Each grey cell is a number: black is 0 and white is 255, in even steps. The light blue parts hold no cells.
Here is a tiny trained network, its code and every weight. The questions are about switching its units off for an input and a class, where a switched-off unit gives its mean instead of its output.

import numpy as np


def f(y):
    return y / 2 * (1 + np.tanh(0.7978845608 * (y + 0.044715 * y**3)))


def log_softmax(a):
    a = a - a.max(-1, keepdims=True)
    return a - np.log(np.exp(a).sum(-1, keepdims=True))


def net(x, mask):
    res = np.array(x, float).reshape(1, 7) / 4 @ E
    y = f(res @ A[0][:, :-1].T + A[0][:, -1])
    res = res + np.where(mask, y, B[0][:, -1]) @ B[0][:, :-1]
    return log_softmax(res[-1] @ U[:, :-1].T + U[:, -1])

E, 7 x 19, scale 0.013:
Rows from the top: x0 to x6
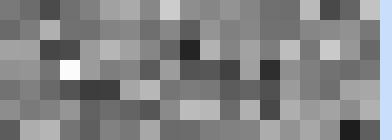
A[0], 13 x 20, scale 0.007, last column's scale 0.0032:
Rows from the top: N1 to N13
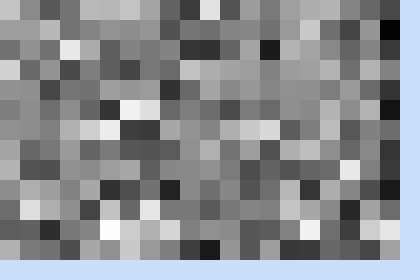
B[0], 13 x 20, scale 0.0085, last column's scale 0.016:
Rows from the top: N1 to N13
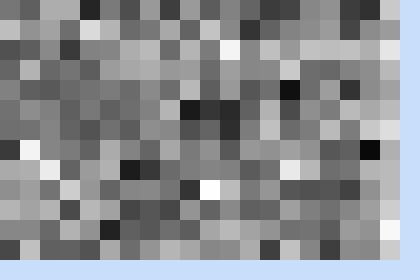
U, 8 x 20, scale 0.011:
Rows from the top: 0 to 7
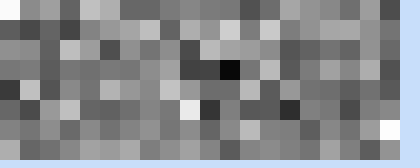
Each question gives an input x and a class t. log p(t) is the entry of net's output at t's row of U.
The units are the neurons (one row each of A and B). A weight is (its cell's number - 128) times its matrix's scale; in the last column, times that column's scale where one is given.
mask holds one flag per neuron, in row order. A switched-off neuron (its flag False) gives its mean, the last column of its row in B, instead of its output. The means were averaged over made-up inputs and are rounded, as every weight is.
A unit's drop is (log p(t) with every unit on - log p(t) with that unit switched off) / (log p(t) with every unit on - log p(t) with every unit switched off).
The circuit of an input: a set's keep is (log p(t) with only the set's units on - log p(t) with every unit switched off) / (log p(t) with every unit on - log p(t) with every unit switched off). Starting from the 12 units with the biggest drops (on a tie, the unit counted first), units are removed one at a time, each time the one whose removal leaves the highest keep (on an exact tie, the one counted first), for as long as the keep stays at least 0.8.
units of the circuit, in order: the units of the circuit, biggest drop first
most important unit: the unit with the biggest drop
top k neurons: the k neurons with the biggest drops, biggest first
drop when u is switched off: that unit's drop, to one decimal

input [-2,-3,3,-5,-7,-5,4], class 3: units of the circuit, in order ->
[N7]
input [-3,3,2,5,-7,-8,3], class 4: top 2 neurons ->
[N13, N6]
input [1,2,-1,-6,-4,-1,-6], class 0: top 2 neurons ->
[N3, N9]
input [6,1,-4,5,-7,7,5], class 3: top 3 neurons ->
[N7, N13, N10]
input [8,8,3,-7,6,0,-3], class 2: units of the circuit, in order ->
[N12, N3]
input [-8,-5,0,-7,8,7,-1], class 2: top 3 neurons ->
[N10, N3, N7]
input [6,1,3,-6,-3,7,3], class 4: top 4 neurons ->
[N3, N4, N8, N10]
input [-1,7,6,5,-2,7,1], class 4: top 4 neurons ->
[N8, N12, N1, N11]
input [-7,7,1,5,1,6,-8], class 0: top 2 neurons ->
[N9, N12]
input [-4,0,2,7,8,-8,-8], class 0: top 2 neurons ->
[N9, N7]
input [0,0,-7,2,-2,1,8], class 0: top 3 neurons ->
[N11, N2, N1]
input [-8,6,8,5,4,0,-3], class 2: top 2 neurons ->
[N10, N11]
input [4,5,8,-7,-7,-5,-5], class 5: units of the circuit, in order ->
[N1, N3]
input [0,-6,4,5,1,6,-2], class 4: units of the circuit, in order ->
[N8]
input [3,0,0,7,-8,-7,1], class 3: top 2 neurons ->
[N7, N4]
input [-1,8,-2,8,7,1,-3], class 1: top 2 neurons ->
[N3, N7]
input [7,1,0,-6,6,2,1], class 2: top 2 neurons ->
[N12, N3]
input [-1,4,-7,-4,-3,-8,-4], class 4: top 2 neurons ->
[N13, N3]
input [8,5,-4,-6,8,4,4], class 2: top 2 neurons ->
[N12, N3]
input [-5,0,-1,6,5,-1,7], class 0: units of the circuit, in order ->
[N11]
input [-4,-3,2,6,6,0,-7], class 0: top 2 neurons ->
[N9, N7]
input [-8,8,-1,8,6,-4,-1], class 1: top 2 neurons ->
[N3, N12]
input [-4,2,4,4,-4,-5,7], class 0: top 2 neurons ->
[N11, N2]
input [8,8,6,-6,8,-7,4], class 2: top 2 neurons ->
[N12, N3]
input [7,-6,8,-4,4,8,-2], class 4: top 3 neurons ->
[N4, N8, N10]
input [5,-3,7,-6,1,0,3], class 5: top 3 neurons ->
[N1, N3, N5]
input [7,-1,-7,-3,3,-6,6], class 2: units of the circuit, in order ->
[N12]
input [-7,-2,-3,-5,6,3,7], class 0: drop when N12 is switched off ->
0.3
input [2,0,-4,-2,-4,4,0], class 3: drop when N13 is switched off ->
0.4
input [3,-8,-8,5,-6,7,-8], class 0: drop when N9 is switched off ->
1.1
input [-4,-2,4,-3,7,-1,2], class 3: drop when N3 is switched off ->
0.3
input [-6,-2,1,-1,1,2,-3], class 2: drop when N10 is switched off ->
0.5
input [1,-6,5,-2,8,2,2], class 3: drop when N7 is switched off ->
0.0
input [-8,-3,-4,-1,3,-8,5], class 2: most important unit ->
N10
